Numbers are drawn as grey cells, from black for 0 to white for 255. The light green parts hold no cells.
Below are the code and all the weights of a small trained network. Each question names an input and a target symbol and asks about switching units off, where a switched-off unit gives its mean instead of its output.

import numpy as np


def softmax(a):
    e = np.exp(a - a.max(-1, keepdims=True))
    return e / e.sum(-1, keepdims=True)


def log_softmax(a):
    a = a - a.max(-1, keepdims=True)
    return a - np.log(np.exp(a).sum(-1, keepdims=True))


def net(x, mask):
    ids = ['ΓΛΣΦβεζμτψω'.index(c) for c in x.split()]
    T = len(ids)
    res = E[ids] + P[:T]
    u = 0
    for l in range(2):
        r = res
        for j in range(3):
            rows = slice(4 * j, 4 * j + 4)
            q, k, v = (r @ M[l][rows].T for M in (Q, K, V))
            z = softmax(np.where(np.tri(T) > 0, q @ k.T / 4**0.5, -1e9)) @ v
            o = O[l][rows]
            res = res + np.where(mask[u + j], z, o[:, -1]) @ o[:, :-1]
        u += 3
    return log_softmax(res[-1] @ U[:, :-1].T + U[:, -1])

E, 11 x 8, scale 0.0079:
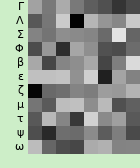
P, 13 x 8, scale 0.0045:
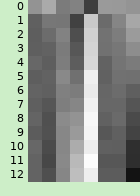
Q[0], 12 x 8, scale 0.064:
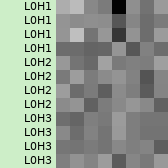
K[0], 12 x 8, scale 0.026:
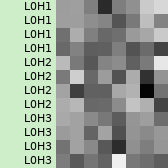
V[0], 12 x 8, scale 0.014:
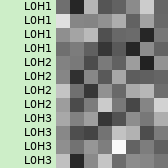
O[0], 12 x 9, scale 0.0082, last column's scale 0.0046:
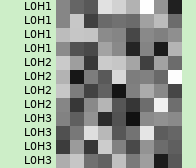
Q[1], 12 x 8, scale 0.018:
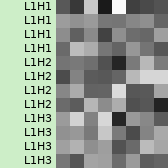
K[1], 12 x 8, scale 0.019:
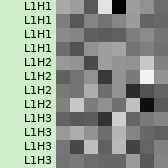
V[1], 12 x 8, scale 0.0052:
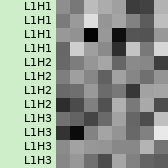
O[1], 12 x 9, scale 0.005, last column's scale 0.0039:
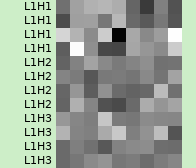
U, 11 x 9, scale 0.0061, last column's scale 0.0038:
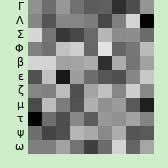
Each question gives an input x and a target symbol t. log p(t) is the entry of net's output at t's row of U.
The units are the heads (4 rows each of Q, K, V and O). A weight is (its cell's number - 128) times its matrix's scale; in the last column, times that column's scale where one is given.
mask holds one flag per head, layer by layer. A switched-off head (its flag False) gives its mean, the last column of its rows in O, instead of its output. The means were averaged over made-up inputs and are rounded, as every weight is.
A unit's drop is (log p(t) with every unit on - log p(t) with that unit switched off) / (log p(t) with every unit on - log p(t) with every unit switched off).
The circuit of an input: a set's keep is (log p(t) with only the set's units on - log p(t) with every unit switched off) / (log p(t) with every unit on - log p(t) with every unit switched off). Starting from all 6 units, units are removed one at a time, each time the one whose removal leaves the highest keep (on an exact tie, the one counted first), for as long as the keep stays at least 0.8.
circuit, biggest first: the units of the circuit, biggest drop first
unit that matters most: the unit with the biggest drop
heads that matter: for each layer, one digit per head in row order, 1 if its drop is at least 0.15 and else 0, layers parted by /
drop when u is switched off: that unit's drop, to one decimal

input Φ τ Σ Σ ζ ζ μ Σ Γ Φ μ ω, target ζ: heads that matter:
101 / 000
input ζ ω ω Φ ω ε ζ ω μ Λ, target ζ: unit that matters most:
L0H1
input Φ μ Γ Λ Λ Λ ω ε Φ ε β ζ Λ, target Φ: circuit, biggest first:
[L0H2 L0H3 L1H1]
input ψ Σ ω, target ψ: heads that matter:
100 / 100
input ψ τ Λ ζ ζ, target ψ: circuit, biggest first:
[L0H1 L1H1]
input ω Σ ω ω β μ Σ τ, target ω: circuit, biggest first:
[L0H2 L0H3 L1H1]
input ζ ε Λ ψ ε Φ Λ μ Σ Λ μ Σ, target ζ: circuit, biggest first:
[L0H1 L0H3]
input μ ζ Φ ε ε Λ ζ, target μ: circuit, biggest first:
[L1H1 L0H3 L0H1]
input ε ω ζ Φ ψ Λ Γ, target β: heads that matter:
110 / 100
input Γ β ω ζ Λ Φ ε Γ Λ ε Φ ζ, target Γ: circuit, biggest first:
[L0H1 L0H3 L1H1]
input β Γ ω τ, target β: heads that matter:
110 / 001
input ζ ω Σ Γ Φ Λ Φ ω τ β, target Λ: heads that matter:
010 / 001
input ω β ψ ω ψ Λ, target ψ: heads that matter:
100 / 000
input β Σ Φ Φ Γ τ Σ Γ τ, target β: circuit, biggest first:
[L0H1 L0H2 L1H3]
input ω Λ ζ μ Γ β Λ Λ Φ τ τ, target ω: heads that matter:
011 / 100
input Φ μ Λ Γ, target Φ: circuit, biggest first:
[L0H3 L0H2 L1H1]
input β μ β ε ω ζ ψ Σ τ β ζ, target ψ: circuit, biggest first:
[L0H1]
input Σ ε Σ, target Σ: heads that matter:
101 / 100
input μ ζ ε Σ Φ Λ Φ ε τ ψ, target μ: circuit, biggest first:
[L1H1 L0H3 L0H1 L0H2]
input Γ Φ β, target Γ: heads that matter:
101 / 001
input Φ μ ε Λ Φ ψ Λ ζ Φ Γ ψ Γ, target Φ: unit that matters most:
L0H3
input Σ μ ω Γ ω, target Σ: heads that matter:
011 / 100
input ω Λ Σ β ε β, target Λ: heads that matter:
010 / 000
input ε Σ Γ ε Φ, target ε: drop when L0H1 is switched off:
0.1
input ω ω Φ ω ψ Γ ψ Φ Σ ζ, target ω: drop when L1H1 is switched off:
0.3
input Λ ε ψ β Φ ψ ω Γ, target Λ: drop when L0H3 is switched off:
0.7
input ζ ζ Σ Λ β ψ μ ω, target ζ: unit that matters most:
L0H1
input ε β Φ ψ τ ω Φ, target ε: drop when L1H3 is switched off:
0.0
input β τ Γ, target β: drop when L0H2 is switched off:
0.3
